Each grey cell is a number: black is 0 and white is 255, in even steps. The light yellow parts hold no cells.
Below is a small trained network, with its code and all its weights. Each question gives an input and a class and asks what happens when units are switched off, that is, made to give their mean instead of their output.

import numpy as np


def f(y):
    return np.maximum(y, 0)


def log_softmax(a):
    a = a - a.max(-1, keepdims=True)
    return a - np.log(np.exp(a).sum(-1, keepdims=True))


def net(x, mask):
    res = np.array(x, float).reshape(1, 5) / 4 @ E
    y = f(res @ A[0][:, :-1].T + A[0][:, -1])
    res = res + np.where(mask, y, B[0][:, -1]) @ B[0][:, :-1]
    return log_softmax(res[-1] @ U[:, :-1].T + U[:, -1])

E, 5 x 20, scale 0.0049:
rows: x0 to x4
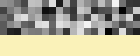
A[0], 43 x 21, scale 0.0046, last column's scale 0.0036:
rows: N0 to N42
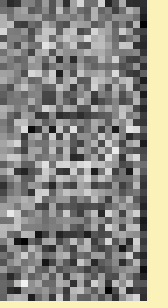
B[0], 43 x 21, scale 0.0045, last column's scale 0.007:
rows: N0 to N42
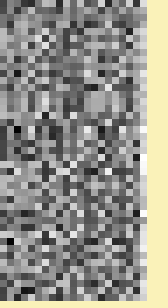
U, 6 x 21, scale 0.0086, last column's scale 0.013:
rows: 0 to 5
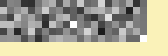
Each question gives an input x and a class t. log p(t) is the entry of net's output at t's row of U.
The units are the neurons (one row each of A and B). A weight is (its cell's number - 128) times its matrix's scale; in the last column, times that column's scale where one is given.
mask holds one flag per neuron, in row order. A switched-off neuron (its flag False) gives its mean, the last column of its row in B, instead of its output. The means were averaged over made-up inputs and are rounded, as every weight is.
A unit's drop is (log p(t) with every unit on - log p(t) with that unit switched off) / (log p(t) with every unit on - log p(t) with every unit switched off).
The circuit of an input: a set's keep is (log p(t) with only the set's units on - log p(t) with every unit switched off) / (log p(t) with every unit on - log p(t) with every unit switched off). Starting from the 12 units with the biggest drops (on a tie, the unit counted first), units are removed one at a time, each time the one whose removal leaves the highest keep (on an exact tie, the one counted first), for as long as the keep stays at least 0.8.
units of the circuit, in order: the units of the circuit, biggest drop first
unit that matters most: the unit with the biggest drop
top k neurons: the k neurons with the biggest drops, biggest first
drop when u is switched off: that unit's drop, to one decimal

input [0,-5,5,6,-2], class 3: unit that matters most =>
N23
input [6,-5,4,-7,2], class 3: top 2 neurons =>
[N33, N16]
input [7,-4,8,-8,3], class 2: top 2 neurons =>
[N40, N12]
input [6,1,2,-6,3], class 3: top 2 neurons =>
[N33, N16]
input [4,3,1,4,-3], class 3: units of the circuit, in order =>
[N23, N25]
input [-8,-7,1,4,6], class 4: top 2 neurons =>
[N18, N42]
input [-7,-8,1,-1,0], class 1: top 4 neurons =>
[N6, N4, N11, N15]
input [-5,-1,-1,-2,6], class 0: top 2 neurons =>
[N41, N0]
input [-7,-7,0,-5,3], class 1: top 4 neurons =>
[N6, N4, N11, N15]
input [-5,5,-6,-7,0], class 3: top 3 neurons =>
[N33, N16, N29]
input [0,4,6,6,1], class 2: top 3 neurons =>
[N40, N12, N33]
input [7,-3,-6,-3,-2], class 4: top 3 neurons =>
[N10, N8, N19]
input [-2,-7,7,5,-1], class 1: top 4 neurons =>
[N6, N4, N15, N11]
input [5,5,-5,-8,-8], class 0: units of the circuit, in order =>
[N22]
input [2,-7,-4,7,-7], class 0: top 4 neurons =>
[N30, N22, N20, N32]
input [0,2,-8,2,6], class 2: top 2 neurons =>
[N24, N34]
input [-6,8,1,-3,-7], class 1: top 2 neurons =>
[N35, N37]
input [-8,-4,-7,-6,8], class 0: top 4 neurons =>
[N41, N0, N39, N10]
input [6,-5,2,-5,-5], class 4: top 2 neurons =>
[N10, N8]
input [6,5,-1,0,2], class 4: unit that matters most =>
N10
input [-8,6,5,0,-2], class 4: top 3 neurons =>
[N18, N42, N1]
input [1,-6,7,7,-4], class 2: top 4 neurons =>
[N40, N12, N36, N17]
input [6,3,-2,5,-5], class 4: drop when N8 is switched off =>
0.2
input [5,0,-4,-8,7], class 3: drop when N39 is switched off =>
-0.1
